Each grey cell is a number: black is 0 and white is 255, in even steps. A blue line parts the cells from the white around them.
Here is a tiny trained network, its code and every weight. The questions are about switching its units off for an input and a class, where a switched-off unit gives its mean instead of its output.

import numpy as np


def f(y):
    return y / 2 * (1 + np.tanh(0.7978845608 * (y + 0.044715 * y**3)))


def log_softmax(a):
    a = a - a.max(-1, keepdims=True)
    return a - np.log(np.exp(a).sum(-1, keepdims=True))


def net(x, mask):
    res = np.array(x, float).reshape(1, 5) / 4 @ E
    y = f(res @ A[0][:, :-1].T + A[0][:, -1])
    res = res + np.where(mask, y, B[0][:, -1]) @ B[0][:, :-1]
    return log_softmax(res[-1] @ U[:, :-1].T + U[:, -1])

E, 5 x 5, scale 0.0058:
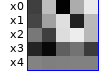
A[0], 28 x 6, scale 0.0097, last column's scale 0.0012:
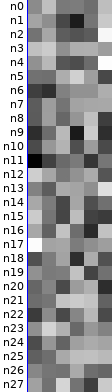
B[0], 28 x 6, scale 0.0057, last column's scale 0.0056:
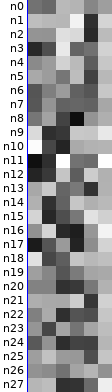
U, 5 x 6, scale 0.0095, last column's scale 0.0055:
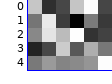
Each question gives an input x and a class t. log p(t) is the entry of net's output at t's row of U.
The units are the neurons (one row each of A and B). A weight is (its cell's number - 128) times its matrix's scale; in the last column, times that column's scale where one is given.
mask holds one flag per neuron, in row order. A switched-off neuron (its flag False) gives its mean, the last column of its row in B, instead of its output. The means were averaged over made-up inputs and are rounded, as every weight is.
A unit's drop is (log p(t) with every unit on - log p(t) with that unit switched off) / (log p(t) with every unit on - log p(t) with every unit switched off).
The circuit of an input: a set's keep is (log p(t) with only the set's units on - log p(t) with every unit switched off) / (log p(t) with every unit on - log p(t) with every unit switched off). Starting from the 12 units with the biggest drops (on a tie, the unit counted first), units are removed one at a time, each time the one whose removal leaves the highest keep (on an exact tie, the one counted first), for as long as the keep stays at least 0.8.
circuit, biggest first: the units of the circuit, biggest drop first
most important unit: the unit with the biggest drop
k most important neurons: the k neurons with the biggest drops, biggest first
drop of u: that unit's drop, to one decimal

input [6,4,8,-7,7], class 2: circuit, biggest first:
(n21)
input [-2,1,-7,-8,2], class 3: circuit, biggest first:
(n17, n12, n3)
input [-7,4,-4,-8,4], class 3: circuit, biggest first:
(n17, n23)
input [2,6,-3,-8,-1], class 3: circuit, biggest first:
(n3, n12)
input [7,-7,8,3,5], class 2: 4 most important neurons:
(n21, n25, n5, n9)
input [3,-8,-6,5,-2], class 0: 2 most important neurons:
(n15, n14)
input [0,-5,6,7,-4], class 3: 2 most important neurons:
(n11, n1)
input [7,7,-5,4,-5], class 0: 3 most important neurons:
(n9, n18, n10)
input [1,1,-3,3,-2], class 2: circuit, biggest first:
(n17, n15, n16)
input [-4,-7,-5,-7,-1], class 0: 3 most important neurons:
(n15, n14, n11)
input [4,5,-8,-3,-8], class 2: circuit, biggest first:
(n1, n2)
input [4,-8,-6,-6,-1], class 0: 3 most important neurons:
(n15, n14, n11)
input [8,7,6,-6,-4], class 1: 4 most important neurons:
(n8, n24, n22, n7)
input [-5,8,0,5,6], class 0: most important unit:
n9
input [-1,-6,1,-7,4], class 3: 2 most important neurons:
(n3, n17)
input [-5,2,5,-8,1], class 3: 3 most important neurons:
(n17, n3, n12)
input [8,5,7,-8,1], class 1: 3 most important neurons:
(n8, n24, n22)
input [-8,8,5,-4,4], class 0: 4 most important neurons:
(n9, n10, n18, n23)
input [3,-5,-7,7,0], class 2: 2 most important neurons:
(n1, n2)
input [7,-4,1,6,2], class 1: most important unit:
n22
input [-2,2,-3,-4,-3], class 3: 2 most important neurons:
(n17, n21)
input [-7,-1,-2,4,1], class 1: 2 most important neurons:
(n16, n27)
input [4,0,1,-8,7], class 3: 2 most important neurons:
(n3, n12)
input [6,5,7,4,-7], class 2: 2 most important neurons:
(n21, n25)
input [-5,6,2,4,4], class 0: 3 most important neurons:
(n9, n18, n10)
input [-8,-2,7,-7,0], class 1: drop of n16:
0.3
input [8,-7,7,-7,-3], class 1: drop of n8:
0.3
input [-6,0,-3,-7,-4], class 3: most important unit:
n17
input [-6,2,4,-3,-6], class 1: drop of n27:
0.2
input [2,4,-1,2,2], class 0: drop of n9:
0.4
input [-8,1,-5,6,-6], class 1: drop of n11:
-0.1
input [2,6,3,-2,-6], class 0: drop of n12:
0.0
